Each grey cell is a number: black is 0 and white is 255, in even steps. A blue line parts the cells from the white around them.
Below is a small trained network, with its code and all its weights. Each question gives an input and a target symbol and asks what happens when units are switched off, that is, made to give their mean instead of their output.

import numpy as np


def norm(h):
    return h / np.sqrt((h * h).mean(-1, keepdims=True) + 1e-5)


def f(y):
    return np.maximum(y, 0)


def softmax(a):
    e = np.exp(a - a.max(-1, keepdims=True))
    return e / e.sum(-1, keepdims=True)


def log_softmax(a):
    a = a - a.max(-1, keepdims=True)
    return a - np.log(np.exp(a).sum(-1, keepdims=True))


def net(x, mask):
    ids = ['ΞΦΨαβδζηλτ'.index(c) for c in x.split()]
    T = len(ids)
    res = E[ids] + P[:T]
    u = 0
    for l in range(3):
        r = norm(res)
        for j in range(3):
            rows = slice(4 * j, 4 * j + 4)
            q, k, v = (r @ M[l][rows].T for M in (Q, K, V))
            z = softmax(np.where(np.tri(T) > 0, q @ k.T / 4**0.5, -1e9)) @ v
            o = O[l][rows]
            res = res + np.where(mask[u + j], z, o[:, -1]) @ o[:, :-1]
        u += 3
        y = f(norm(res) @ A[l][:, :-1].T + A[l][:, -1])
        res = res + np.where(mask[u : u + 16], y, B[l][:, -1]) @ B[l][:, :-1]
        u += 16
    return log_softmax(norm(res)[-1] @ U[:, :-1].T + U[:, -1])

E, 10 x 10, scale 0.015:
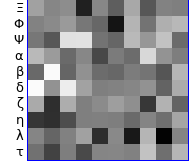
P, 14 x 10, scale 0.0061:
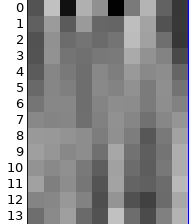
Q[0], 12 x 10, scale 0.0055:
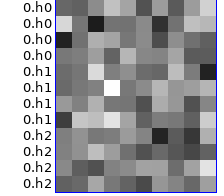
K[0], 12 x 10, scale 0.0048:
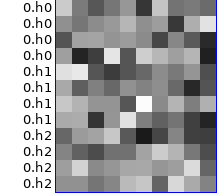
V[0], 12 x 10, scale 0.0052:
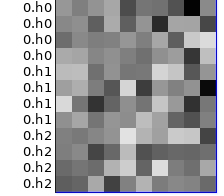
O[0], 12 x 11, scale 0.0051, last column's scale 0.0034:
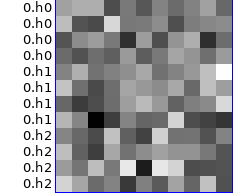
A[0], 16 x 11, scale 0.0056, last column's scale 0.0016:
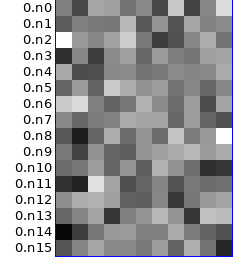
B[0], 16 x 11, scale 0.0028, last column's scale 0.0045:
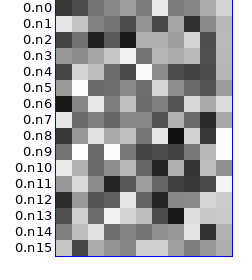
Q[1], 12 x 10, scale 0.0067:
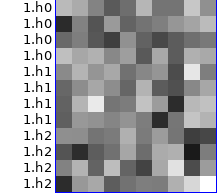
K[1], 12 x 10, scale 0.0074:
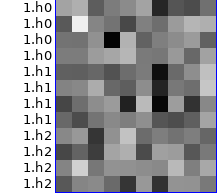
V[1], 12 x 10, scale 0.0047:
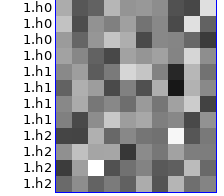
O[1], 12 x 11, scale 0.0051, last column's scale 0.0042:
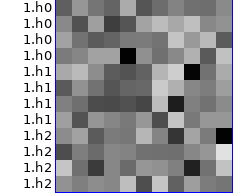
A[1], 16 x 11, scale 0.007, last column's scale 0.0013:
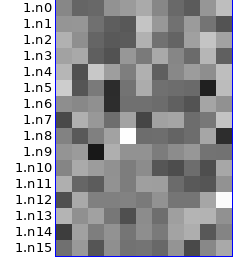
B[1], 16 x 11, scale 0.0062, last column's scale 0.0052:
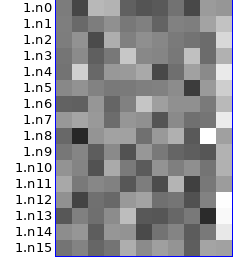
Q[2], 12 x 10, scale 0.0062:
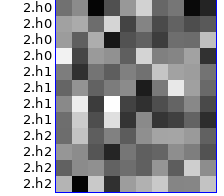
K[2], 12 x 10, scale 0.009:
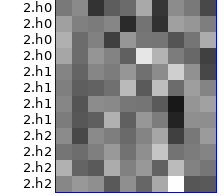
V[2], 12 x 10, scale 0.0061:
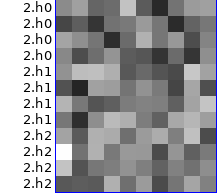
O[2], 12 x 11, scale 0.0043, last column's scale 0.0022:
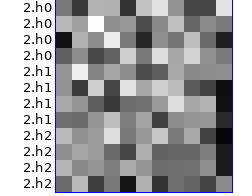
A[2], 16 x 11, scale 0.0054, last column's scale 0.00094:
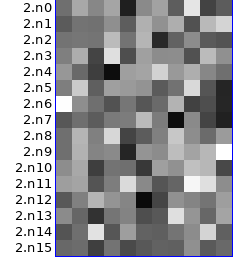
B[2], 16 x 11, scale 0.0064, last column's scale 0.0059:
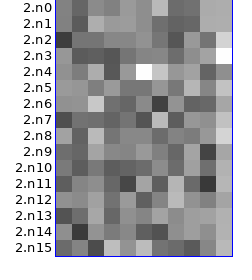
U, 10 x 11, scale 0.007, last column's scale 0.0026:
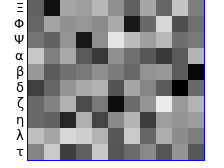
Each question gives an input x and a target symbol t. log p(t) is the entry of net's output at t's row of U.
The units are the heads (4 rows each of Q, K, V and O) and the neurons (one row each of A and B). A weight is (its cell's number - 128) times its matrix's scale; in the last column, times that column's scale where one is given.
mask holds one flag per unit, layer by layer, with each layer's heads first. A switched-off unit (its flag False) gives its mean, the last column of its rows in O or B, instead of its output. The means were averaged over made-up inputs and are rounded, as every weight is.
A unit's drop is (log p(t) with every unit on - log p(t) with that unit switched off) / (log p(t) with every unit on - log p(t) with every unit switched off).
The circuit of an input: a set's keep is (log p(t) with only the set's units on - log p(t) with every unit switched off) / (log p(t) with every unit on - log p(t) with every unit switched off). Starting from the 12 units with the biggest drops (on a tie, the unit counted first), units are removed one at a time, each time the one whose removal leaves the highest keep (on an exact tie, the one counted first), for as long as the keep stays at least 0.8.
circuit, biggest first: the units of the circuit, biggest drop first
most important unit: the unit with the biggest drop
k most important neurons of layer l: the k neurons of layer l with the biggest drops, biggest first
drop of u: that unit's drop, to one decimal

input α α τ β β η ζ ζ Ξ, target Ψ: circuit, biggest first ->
(1.n6; 2.n4)
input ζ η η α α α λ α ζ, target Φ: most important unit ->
1.n4
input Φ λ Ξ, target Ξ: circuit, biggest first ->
(1.n8; 1.h1; 1.h0)
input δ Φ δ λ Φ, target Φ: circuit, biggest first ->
(1.h1; 2.n11)
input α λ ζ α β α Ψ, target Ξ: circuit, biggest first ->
(1.n8; 1.h0; 2.h0)
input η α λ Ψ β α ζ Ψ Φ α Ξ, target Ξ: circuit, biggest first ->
(1.n8; 1.h1)
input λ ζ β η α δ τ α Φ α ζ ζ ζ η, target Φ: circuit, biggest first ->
(1.h1; 0.n14; 2.h2)
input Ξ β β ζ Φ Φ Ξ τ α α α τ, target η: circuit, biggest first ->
(2.h1; 0.n8; 1.h1)
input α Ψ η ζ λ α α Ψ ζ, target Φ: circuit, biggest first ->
(1.h1; 1.n4; 2.n11)
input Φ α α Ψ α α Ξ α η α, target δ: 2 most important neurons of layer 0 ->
(0.n8; 0.n3)
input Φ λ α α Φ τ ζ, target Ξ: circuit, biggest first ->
(1.h0; 1.n8)
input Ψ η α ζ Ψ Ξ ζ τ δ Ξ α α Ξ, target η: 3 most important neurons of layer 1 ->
(1.n2; 1.n7; 1.n10)
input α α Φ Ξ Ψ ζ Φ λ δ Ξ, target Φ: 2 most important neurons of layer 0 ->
(0.n0; 0.n8)
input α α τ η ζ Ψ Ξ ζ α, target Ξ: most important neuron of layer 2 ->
(2.n8)
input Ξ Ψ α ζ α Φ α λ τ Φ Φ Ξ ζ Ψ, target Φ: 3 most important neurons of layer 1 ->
(1.n4; 1.n12; 1.n5)
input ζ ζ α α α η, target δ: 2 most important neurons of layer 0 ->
(0.n14; 0.n3)
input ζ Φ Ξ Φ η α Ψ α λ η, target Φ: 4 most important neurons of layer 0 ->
(0.n14; 0.n11; 0.n12; 0.n6)
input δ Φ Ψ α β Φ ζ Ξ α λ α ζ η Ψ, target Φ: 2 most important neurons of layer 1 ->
(1.n4; 1.n12)
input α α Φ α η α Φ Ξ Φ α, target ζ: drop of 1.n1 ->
0.0
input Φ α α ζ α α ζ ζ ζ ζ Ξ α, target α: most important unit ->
2.h2
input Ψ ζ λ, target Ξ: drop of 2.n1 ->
0.1
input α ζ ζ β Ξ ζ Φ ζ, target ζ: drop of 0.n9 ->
0.1
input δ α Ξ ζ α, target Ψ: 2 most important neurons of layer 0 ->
(0.n13; 0.n11)
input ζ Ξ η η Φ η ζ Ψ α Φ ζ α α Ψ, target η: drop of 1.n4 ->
-0.1
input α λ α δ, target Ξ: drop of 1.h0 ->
0.6
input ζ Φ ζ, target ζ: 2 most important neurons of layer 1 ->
(1.n5; 1.n1)
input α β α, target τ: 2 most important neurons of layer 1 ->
(1.n14; 1.n9)
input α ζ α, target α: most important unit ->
0.h0
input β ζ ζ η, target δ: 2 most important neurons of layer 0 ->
(0.n14; 0.n8)
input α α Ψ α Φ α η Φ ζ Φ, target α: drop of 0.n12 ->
-0.1
